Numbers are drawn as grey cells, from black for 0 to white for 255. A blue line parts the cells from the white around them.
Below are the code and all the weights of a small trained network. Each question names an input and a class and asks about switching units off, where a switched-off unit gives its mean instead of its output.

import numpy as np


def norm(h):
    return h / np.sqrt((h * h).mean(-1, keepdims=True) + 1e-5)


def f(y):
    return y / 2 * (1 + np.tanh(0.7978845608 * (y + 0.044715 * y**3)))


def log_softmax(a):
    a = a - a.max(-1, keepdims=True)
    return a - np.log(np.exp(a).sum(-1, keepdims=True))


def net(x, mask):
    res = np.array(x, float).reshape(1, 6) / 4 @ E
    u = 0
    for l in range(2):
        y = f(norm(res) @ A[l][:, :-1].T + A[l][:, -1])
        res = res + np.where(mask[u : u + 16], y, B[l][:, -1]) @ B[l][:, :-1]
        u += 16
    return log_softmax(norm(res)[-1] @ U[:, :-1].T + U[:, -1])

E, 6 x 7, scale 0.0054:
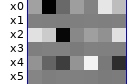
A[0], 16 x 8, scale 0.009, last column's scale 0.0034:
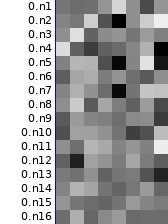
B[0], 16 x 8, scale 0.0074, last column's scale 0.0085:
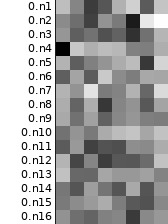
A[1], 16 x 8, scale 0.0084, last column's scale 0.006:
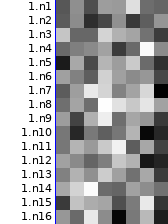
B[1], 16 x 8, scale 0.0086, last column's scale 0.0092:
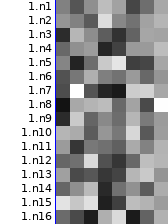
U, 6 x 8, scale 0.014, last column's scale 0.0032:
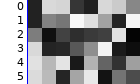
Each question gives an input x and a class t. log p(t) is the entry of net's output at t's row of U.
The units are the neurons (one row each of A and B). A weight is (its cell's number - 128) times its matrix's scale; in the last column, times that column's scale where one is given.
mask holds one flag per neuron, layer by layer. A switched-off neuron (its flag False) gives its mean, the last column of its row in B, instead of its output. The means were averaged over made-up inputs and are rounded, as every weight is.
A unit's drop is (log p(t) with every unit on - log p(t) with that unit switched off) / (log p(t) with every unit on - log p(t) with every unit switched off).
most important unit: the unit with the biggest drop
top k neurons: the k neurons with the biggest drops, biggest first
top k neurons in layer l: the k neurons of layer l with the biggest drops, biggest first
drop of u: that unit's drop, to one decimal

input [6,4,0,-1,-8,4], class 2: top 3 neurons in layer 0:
(0.n2 0.n10 0.n12)
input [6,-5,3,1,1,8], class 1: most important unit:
0.n2
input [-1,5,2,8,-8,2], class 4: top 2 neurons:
(0.n7 0.n5)
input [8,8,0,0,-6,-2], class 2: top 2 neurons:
(0.n12 0.n10)
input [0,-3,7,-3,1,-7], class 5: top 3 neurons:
(0.n3 0.n10 0.n7)
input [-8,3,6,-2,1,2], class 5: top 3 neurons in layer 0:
(0.n3 0.n16 0.n5)
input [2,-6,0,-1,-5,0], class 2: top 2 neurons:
(0.n2 0.n10)
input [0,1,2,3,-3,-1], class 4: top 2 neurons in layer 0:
(0.n7 0.n10)
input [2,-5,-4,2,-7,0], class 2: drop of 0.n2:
1.5
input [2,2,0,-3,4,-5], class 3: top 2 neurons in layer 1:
(1.n8 1.n10)
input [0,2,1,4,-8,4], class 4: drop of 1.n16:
0.3
